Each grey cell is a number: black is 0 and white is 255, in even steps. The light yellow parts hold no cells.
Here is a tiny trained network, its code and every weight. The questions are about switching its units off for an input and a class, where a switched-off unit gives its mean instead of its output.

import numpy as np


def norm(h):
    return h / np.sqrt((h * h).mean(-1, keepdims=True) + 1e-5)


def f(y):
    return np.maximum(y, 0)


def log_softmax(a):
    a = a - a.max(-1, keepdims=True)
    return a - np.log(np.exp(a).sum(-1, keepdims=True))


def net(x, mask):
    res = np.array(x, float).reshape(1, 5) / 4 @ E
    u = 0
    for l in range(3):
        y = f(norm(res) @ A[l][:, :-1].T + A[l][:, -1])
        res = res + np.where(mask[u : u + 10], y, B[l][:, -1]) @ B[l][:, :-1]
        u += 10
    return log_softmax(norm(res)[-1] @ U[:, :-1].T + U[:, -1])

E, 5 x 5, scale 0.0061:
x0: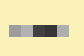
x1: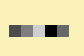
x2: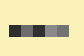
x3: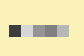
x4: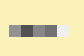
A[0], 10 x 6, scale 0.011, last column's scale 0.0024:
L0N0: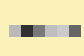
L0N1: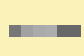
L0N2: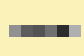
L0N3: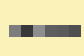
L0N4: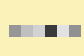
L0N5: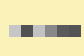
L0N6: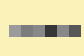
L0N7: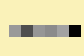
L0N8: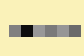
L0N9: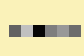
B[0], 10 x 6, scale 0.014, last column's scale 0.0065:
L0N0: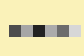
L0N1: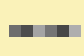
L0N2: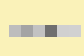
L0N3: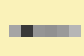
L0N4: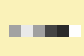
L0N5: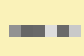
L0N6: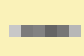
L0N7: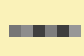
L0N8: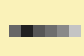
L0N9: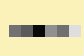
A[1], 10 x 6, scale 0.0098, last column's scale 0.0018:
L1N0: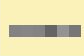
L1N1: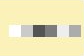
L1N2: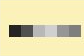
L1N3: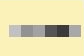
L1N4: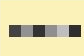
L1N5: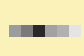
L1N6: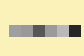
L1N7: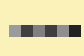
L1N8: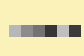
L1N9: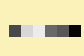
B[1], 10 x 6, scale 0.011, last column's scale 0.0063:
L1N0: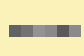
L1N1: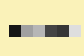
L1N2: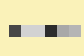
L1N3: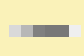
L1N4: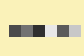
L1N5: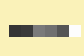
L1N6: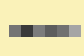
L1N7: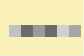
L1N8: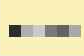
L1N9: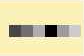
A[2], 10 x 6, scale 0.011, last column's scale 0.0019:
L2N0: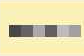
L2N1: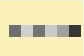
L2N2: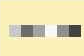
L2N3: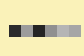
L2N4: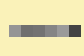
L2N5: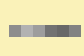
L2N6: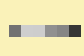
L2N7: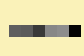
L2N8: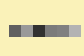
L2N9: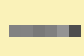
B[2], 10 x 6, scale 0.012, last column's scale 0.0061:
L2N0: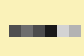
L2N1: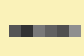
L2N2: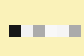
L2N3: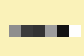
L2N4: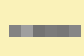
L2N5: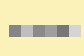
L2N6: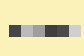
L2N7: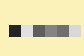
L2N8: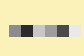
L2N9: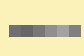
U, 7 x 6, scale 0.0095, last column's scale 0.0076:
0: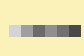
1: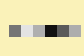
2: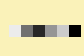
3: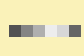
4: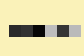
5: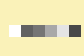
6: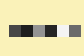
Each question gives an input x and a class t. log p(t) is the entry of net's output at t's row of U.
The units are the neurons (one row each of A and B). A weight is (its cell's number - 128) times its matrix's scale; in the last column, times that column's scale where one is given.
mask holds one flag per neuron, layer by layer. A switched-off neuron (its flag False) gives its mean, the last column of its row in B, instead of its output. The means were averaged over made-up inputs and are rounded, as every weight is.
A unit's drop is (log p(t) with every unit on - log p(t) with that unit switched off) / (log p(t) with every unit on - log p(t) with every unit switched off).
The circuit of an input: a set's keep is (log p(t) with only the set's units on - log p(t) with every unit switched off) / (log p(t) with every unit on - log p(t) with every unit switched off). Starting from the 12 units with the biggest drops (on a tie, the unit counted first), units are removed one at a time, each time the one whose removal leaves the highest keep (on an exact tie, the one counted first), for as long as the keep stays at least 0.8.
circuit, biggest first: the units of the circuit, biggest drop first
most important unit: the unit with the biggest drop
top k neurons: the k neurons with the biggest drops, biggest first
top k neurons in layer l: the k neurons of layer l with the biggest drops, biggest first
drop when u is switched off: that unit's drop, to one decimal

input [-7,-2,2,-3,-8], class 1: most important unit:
L1N2
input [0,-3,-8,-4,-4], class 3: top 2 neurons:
(L0N5; L2N2)
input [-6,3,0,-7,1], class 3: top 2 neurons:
(L0N5; L2N2)
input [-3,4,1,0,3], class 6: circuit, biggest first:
(L0N8; L1N7)
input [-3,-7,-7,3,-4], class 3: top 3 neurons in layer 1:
(L1N1; L1N9; L1N4)
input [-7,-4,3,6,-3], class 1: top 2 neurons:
(L1N2; L0N0)
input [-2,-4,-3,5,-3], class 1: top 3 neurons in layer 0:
(L0N1; L0N0; L0N8)
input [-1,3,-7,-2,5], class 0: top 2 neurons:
(L0N4; L0N5)
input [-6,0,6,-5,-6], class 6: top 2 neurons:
(L0N4; L1N2)
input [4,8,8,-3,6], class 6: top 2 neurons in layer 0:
(L0N8; L0N3)
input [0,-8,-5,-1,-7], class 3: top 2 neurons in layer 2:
(L2N2; L2N3)
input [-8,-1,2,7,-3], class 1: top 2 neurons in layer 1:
(L1N2; L1N5)
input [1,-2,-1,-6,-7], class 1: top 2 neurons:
(L0N2; L1N1)
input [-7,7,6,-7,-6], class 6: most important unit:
L0N4
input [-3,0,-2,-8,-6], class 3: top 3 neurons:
(L2N2; L0N5; L0N4)
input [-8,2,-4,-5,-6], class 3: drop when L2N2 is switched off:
0.2
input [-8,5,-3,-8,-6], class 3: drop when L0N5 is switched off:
0.2
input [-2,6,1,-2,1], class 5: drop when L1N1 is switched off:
0.1
